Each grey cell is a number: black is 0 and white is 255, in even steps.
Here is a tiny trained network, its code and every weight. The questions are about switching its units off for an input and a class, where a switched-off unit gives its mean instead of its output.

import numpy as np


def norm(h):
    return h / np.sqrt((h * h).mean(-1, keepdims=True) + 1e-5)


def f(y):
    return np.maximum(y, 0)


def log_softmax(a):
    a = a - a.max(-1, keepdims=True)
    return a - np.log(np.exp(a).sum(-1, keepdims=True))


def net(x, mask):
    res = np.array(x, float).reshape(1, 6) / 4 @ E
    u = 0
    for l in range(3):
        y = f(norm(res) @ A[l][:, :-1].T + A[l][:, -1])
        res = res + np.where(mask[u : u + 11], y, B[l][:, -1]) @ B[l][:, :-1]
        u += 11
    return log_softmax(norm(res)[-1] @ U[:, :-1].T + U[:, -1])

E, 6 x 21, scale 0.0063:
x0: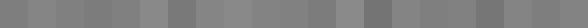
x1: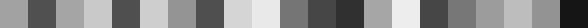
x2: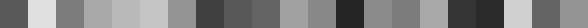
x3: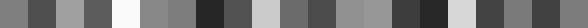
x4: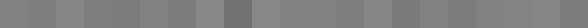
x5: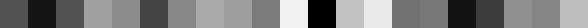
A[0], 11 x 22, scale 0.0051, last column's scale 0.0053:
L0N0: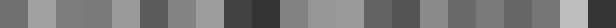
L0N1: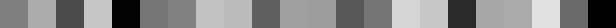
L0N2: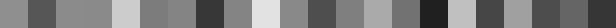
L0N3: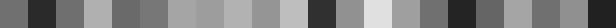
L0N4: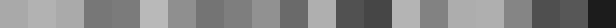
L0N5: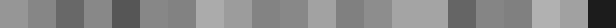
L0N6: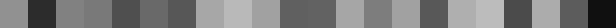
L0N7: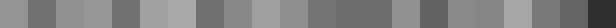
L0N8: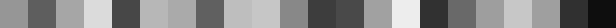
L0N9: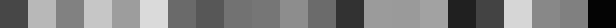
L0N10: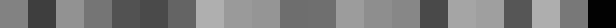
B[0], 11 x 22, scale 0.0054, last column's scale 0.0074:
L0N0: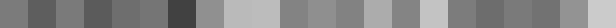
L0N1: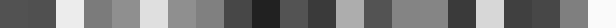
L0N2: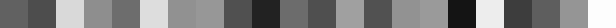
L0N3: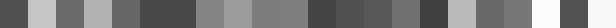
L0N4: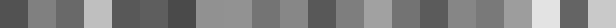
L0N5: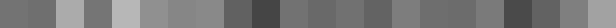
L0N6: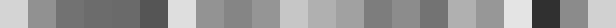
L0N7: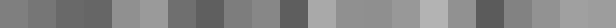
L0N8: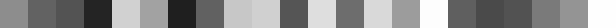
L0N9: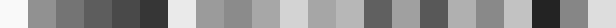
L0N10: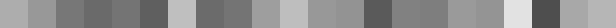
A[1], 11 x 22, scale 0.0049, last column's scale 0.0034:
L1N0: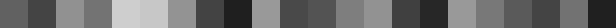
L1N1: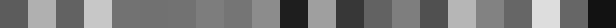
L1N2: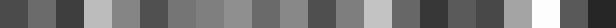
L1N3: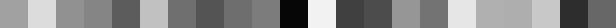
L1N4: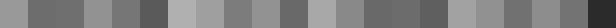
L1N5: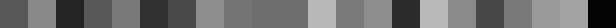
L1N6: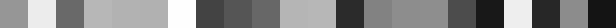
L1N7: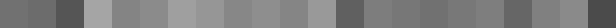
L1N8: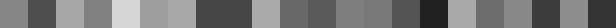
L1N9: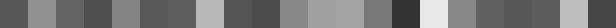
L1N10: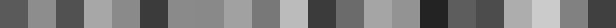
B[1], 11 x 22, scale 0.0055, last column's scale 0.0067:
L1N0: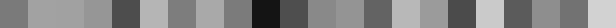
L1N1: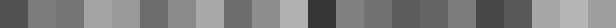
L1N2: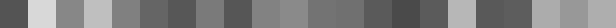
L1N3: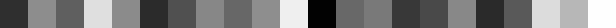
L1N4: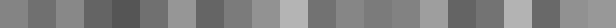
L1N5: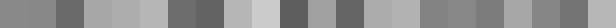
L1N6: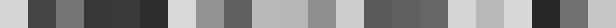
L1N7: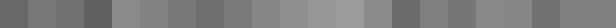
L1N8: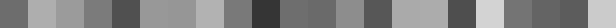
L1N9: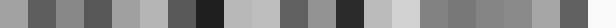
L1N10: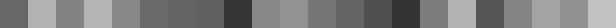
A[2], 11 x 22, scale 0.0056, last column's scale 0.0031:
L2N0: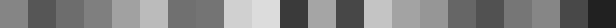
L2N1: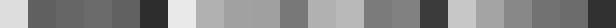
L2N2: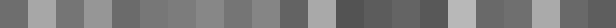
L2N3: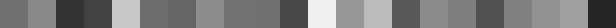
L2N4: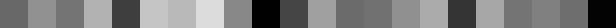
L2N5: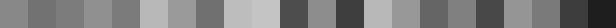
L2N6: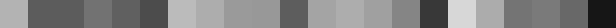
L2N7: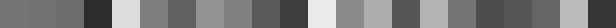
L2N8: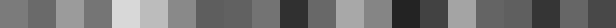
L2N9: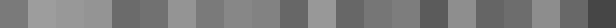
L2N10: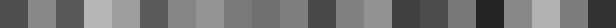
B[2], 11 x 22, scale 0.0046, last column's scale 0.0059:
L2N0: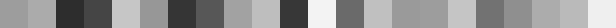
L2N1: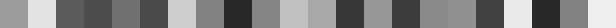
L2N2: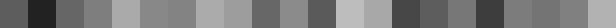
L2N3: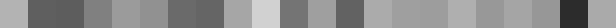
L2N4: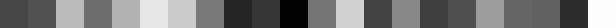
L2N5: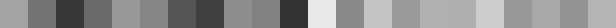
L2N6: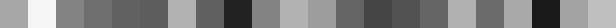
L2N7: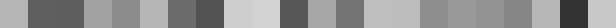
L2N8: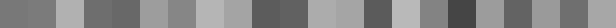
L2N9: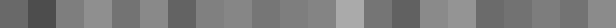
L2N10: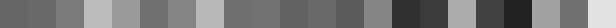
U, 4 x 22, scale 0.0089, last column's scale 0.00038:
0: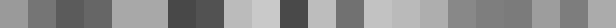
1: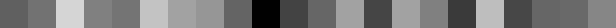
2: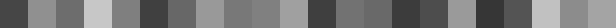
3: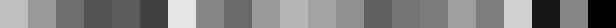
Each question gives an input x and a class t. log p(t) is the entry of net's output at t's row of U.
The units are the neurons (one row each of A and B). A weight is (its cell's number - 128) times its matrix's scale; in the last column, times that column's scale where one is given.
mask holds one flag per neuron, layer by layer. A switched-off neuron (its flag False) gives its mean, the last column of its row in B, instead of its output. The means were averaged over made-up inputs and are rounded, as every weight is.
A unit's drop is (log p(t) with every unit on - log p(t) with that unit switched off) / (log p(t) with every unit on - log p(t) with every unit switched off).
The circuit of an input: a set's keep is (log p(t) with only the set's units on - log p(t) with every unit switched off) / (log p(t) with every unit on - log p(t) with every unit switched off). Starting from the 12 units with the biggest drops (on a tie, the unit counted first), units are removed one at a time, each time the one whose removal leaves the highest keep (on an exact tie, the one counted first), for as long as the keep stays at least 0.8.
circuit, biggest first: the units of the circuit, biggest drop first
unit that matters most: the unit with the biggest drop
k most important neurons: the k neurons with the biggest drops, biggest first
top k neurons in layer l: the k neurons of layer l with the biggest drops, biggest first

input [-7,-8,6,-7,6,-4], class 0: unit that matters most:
L0N2
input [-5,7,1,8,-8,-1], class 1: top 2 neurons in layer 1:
L1N0, L1N9
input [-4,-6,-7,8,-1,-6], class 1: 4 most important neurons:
L0N8, L0N9, L1N0, L1N6
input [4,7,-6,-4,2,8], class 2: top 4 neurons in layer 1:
L1N9, L1N2, L1N10, L1N5
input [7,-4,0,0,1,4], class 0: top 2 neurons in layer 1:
L1N9, L1N5
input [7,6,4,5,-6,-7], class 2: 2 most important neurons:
L1N3, L0N4
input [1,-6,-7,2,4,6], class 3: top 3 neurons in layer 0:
L0N8, L0N10, L0N4
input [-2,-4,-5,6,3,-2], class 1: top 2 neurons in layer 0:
L0N8, L0N9
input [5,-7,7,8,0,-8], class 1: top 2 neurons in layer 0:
L0N8, L0N3
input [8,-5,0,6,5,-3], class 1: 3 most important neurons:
L0N8, L1N0, L1N8
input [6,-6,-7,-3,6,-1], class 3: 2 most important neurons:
L0N8, L0N6
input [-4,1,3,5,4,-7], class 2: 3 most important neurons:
L1N3, L0N1, L0N4
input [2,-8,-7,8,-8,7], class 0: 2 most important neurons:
L0N1, L1N9
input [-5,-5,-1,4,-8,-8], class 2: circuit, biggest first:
L1N3
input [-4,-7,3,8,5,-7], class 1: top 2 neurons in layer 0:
L0N8, L0N3
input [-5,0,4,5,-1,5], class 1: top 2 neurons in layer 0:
L0N2, L0N4
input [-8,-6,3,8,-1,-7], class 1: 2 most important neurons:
L0N8, L0N3
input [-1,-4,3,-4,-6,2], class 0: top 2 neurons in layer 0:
L0N0, L0N2
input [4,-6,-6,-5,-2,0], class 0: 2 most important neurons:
L0N9, L1N9
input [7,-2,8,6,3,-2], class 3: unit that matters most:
L1N6
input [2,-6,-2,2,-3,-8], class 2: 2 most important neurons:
L1N3, L0N8
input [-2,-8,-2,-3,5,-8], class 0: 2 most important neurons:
L0N3, L0N0
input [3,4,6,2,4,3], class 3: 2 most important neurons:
L0N9, L1N6
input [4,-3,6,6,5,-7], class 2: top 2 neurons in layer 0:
L0N1, L0N4
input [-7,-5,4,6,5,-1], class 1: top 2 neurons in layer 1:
L1N0, L1N8
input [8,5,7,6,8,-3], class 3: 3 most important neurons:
L0N9, L1N6, L0N1
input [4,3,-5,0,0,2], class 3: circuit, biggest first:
L0N6
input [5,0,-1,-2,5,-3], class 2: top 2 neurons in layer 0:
L0N2, L0N4
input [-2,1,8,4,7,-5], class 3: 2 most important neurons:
L1N6, L0N9
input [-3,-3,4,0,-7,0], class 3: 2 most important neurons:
L1N6, L0N9
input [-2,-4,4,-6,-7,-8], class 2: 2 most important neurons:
L1N3, L0N2
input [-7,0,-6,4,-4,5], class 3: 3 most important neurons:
L0N6, L0N10, L1N3
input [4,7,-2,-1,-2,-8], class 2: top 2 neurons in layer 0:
L0N4, L0N0
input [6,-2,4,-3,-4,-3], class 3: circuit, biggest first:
L1N6
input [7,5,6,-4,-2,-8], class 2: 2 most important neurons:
L1N3, L0N4
